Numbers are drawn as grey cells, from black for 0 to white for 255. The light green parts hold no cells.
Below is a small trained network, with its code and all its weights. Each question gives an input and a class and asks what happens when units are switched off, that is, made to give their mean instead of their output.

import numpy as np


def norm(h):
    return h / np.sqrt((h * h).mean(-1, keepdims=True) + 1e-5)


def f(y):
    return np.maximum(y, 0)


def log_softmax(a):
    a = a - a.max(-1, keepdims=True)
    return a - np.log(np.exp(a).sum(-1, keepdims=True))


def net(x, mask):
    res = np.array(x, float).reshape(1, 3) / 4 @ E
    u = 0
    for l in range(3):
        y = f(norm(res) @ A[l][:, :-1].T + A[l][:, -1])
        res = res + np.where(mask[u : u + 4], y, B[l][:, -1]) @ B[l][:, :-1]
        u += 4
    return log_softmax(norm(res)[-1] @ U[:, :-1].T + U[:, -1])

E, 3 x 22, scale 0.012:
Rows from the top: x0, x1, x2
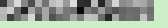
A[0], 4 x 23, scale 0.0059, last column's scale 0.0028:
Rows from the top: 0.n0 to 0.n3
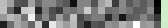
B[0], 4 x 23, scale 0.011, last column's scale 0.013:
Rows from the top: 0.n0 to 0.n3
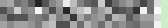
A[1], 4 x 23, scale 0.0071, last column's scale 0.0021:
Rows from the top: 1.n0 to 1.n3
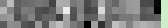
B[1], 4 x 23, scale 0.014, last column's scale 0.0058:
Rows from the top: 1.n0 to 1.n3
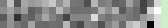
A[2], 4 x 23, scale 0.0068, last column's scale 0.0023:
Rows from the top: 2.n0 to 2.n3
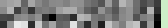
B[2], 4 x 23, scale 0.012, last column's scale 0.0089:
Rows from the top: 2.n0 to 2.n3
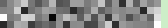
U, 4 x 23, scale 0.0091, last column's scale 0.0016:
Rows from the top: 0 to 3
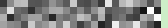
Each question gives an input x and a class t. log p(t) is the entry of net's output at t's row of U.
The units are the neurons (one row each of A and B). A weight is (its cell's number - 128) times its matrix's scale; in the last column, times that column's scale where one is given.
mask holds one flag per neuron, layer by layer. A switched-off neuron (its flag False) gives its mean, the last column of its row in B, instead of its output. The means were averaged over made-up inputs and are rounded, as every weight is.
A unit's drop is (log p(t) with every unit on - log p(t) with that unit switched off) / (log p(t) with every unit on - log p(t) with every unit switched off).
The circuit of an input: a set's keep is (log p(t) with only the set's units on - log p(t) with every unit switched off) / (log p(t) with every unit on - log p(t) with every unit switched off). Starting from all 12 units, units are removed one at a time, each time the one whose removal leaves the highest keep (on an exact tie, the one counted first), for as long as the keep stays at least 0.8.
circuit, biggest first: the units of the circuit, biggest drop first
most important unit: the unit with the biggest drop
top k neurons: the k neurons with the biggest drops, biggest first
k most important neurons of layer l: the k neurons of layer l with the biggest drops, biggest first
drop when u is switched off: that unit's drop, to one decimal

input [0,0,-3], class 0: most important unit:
0.n3
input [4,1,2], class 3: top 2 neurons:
0.n2; 0.n1
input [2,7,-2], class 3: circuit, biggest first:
1.n3; 0.n1
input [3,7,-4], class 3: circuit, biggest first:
0.n1; 1.n3
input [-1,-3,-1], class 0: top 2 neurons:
0.n2; 0.n0
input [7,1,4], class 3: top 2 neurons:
0.n1; 1.n3
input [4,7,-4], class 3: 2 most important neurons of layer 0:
0.n1; 0.n2
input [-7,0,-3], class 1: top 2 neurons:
0.n0; 0.n3
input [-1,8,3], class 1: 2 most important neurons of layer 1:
1.n1; 1.n3
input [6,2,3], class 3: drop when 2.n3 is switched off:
0.1
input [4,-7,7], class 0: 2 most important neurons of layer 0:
0.n2; 0.n1
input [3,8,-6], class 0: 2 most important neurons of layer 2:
2.n2; 2.n0
